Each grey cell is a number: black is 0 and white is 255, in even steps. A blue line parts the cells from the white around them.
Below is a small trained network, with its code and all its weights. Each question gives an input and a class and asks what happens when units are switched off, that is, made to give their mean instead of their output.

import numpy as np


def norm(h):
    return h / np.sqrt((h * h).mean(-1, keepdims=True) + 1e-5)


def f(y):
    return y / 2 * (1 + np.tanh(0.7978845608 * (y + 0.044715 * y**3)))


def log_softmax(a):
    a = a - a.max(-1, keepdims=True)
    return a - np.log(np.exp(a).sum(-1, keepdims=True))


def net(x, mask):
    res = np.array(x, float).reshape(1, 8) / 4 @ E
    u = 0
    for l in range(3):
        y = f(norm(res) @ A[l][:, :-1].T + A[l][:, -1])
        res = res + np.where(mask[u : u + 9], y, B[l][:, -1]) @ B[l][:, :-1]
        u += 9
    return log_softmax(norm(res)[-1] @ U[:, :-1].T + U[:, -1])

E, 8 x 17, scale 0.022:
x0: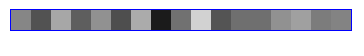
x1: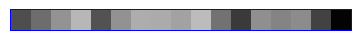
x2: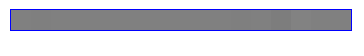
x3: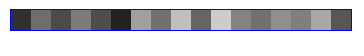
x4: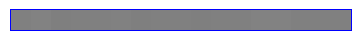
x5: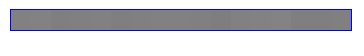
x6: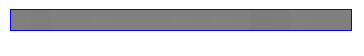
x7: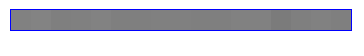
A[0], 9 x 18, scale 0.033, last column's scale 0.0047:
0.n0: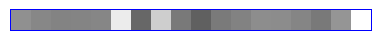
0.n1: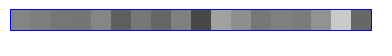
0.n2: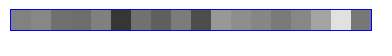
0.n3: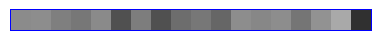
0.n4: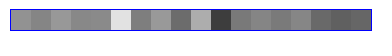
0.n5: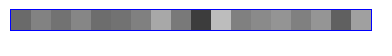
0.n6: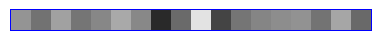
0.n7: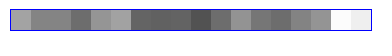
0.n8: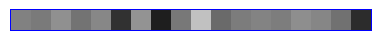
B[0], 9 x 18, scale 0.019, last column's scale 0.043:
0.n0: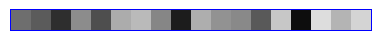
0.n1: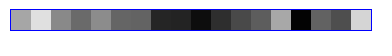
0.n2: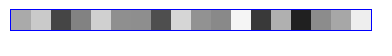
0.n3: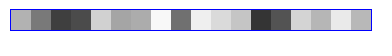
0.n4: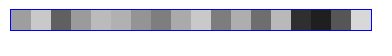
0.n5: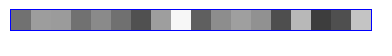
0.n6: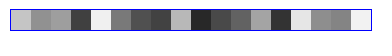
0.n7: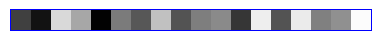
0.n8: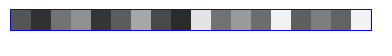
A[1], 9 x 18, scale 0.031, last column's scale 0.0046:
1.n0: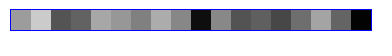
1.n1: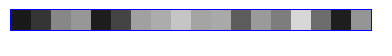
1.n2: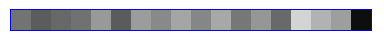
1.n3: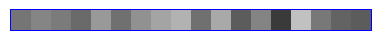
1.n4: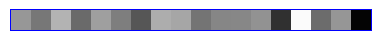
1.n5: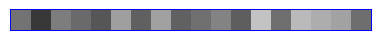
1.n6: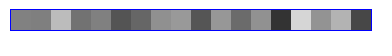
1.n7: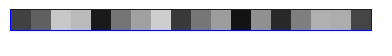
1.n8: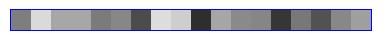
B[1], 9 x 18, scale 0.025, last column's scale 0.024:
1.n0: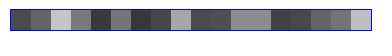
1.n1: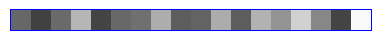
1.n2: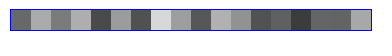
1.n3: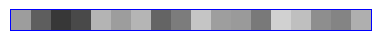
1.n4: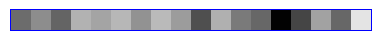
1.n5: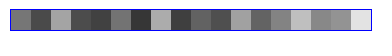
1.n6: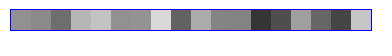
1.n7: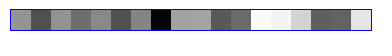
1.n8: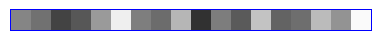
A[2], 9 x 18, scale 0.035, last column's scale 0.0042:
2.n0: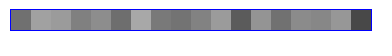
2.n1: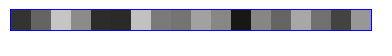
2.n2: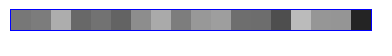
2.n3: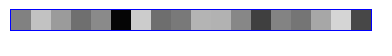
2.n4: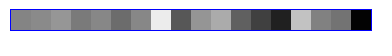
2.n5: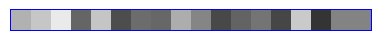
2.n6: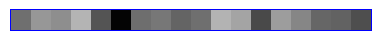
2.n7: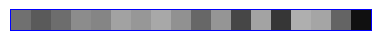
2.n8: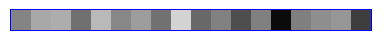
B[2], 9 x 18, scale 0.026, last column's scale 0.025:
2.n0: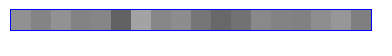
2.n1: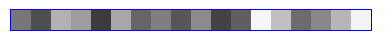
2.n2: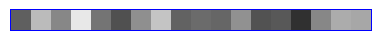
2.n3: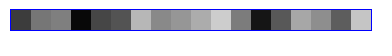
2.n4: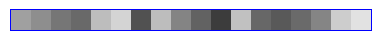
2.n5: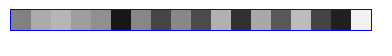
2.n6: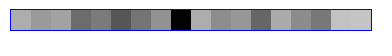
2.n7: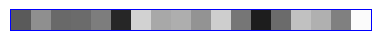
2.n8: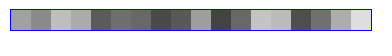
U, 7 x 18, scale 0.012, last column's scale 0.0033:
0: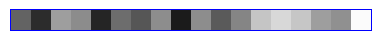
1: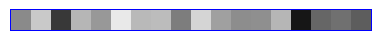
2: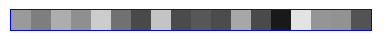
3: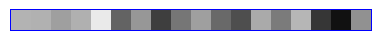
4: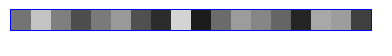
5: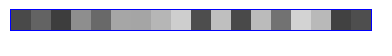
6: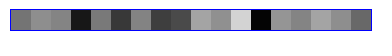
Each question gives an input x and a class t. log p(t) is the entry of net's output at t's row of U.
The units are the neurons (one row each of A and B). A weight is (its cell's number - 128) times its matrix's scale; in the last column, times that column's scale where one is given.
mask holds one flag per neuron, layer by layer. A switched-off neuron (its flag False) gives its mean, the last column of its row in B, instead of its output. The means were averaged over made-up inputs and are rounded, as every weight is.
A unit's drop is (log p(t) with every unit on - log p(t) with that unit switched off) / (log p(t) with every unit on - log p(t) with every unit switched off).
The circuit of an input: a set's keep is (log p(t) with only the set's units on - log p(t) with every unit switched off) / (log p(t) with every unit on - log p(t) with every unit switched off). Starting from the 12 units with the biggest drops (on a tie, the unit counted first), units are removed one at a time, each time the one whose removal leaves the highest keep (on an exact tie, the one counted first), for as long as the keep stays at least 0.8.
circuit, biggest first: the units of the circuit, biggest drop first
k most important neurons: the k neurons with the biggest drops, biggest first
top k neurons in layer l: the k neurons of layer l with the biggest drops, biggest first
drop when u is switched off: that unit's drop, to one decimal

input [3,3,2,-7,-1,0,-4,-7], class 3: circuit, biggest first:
[0.n6]
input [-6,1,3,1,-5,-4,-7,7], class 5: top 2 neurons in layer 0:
[0.n8; 0.n1]
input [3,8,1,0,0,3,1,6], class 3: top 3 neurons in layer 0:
[0.n7; 0.n4; 0.n0]
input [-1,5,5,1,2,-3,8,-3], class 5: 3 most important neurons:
[0.n8; 0.n1; 0.n2]
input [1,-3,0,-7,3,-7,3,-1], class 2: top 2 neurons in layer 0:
[0.n6; 0.n8]
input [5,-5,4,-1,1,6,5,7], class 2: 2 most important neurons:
[0.n7; 0.n6]
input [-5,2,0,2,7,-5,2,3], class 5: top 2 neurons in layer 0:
[0.n8; 0.n5]
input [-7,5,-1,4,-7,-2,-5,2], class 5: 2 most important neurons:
[0.n5; 0.n8]
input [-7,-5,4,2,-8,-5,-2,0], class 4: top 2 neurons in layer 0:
[0.n8; 0.n2]
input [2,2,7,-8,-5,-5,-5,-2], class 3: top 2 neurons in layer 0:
[0.n4; 0.n6]
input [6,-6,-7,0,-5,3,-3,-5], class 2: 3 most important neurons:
[0.n7; 0.n6; 0.n4]
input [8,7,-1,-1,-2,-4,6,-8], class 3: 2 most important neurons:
[0.n7; 0.n6]
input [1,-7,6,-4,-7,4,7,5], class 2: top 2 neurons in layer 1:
[1.n6; 1.n4]
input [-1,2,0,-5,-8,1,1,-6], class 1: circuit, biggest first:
[0.n4]
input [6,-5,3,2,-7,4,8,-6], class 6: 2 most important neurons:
[0.n8; 0.n2]
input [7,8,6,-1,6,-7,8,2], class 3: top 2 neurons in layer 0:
[0.n7; 0.n6]
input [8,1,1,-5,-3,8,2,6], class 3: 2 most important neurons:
[0.n4; 0.n6]
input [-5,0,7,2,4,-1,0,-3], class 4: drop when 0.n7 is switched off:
0.8
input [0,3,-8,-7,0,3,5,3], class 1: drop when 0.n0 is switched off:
0.7
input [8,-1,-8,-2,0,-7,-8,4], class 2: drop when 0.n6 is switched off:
1.0
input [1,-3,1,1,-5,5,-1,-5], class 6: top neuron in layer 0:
[0.n2]
